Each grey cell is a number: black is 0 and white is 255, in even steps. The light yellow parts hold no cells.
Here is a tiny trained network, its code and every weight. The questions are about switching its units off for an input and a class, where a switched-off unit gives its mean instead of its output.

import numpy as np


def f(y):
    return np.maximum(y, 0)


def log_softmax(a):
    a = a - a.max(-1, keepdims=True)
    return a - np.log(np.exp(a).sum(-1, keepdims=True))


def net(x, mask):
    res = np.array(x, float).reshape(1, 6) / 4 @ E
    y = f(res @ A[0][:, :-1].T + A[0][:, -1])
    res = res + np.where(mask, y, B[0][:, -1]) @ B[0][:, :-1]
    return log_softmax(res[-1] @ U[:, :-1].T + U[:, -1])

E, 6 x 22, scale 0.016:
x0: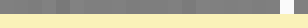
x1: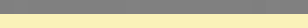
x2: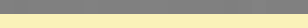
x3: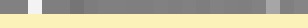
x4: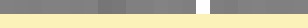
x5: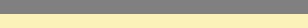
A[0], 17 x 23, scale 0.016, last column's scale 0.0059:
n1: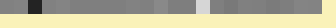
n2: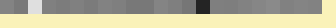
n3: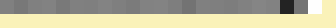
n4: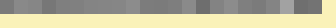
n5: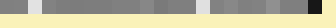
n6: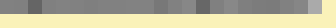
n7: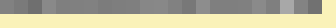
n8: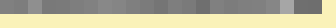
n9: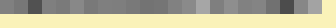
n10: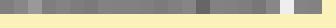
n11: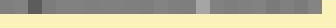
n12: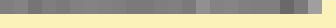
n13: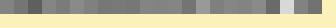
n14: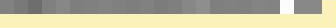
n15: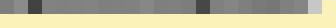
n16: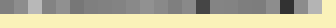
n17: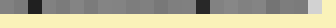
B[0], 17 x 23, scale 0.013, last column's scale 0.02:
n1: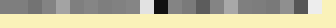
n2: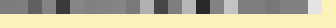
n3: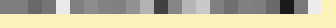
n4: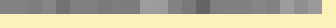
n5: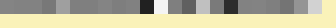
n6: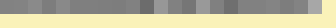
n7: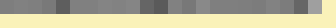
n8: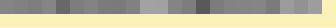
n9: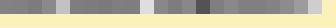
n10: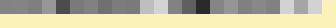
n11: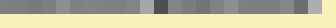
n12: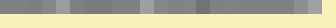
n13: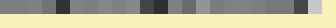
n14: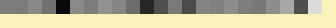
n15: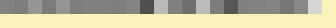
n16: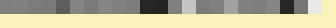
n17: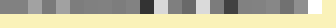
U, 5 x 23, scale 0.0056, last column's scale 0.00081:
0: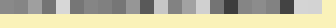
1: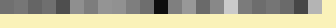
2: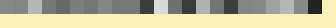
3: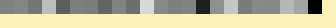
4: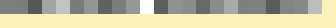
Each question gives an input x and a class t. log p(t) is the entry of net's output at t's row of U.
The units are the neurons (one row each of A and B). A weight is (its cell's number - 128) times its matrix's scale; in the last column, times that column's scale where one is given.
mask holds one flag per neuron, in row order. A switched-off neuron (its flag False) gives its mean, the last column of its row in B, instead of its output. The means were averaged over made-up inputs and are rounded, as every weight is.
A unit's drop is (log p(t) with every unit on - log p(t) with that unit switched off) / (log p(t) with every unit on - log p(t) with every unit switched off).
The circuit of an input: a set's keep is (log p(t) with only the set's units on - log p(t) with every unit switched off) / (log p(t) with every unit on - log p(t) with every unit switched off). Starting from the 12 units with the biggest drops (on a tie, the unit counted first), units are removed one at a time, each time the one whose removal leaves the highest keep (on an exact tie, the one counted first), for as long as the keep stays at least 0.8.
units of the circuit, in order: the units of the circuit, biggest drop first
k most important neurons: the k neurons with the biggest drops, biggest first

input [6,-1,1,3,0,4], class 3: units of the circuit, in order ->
[n10]
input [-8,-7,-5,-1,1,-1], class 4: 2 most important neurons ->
[n17 n5]
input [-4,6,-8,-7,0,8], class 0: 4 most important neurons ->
[n17 n2 n15 n10]
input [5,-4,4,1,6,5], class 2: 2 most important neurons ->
[n5 n2]
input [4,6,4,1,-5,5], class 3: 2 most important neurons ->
[n2 n5]
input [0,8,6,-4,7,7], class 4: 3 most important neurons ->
[n16 n9 n1]
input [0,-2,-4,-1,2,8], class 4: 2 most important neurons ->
[n16 n14]
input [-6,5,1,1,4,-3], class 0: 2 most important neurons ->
[n5 n2]
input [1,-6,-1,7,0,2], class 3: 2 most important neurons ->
[n2 n17]
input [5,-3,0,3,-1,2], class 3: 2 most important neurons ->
[n10 n17]
